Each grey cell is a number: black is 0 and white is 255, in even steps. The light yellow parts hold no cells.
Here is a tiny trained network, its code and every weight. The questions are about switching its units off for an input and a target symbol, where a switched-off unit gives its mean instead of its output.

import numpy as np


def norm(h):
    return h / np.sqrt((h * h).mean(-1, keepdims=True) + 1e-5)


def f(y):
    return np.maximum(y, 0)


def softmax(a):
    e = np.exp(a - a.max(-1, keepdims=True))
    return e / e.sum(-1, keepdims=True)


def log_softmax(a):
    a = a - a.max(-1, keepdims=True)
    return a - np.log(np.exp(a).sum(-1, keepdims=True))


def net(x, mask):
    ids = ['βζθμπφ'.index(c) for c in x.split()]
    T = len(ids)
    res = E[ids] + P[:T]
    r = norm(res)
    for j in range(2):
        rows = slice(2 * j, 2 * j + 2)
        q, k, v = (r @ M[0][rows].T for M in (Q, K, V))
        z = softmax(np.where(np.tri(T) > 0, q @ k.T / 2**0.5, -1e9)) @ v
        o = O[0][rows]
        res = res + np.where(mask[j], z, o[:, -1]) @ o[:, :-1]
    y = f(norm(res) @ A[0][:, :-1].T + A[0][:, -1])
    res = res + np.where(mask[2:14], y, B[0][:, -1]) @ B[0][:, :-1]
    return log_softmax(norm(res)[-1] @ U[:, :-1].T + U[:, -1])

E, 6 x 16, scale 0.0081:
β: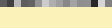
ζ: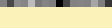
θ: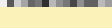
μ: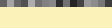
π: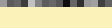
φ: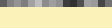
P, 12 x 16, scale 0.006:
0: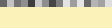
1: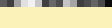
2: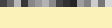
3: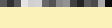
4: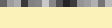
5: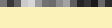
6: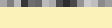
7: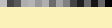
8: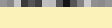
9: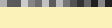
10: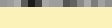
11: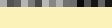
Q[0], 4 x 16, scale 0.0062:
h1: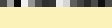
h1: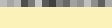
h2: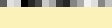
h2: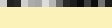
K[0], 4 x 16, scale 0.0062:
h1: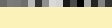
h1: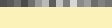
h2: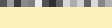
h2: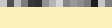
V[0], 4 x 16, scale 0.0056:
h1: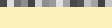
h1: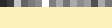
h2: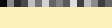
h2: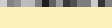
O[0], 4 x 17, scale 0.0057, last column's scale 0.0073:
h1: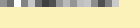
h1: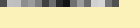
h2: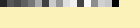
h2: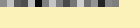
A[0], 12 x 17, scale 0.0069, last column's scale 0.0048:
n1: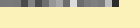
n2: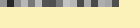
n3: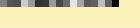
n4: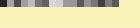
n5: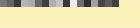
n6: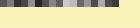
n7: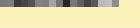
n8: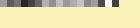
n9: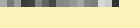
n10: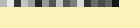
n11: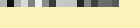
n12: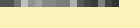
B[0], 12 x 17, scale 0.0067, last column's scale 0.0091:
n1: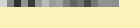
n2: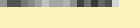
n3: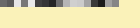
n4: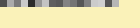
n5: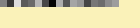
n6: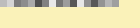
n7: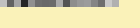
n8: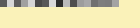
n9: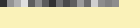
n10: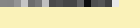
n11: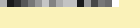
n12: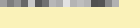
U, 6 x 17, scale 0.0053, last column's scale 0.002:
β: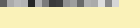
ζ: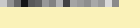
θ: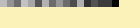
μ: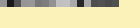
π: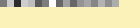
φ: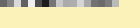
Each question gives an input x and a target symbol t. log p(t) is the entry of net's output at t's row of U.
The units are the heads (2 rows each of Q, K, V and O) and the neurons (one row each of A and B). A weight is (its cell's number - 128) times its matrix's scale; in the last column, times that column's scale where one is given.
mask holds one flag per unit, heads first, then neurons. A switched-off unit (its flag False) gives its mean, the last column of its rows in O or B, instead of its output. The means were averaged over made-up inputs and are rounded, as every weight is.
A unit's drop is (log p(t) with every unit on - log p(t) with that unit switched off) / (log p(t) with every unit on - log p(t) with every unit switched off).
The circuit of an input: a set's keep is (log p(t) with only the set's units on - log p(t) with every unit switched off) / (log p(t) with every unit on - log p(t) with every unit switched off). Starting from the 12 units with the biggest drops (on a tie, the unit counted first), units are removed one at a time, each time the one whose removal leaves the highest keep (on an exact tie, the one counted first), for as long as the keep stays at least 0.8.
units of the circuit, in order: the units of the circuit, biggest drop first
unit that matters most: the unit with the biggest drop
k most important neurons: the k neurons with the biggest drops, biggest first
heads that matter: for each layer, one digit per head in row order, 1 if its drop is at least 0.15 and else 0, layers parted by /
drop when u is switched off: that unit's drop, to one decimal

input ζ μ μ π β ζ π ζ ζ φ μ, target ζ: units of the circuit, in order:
(h1 n7 h2)
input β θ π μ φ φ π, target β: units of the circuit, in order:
(h1 h2)
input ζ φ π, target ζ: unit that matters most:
h1
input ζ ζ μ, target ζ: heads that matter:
10
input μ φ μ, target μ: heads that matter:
11
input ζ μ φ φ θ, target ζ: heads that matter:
10
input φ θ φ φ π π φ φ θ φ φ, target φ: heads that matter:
10
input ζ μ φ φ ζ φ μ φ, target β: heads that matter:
01
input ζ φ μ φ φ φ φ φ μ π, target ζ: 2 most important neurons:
(n5 n6)
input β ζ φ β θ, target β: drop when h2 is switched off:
0.2
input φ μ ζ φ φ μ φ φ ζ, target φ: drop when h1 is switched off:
0.3
